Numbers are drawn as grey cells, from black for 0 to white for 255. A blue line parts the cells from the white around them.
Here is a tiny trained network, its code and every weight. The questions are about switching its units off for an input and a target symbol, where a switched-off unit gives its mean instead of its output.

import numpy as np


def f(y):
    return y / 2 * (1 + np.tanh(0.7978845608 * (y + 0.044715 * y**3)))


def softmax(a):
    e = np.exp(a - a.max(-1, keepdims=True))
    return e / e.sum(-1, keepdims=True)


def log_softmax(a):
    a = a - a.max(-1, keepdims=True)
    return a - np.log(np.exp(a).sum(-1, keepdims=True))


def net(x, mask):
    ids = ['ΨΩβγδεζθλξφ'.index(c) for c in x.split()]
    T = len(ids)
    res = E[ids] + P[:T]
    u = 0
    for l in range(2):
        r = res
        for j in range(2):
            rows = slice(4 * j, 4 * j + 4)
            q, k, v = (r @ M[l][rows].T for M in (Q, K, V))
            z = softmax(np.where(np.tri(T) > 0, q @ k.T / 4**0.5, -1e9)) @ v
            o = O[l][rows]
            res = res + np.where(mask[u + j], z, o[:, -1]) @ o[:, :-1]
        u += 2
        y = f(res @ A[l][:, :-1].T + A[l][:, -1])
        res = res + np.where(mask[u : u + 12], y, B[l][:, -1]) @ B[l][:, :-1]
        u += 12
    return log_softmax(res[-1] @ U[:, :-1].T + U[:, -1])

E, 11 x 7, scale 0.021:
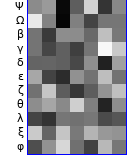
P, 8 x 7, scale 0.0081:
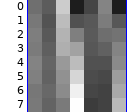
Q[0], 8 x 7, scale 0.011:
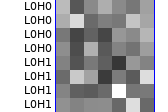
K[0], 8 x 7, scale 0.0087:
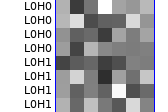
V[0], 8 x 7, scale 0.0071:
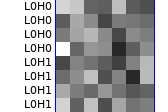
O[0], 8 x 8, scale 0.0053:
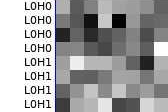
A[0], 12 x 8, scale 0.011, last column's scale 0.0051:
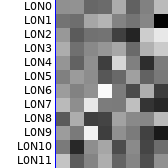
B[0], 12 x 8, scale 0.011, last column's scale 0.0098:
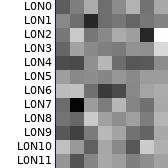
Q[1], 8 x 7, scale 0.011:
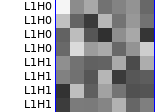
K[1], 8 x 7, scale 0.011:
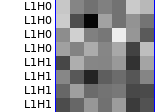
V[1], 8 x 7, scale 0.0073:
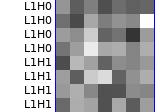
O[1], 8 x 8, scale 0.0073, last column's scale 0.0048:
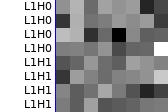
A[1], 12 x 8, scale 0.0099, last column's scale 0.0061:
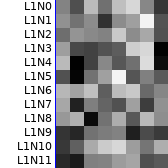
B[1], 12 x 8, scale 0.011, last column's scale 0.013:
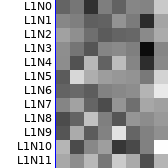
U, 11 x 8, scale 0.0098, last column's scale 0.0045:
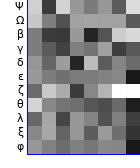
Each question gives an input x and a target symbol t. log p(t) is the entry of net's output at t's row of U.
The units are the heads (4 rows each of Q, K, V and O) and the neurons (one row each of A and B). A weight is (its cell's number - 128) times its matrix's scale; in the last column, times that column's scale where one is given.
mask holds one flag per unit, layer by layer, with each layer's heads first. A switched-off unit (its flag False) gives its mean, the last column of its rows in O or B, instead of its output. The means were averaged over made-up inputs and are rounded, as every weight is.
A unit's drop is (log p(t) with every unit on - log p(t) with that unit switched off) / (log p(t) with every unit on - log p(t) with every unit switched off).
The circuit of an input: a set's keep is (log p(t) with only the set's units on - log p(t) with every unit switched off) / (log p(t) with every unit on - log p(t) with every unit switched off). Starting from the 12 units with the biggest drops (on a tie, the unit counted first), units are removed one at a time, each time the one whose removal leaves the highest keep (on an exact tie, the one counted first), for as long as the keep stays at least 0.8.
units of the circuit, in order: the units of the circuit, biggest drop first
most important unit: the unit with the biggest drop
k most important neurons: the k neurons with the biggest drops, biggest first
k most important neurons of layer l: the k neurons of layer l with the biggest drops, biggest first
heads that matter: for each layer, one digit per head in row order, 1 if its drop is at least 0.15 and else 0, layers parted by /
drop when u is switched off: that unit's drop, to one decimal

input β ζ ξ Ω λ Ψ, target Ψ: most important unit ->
L0H1
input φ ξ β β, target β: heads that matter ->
10 / 11
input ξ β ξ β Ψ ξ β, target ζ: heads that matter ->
00 / 11
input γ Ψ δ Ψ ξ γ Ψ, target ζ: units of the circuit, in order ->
[L0H0 L0N6 L1N10]
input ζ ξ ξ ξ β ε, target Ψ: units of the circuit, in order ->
[L1N4 L0N11]
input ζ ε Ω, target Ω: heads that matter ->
00 / 10
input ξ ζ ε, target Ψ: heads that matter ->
00 / 00
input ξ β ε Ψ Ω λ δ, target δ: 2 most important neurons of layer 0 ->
[L0N10 L0N2]
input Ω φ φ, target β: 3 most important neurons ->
[L0N10 L0N2 L0N5]
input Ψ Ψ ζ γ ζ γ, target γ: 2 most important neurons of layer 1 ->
[L1N3 L1N10]
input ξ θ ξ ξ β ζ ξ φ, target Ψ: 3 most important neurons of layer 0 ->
[L0N7 L0N6 L0N9]
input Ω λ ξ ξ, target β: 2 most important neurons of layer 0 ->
[L0N9 L0N7]
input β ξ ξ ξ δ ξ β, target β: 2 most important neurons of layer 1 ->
[L1N5 L1N11]
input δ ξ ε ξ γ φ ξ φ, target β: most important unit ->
L0H0
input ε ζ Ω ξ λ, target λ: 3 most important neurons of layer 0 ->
[L0N10 L0N4 L0N6]
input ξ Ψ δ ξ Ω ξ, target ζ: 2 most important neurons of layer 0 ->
[L0N6 L0N3]
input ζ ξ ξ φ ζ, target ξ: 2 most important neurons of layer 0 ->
[L0N7 L0N8]
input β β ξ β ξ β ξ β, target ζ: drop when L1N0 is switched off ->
0.2
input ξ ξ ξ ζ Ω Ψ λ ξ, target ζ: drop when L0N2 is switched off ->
0.1
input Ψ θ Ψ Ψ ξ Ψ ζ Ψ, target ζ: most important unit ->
L0N6
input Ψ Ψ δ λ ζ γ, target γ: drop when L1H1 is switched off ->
-0.1
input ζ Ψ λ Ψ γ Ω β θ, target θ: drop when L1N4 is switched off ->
0.0
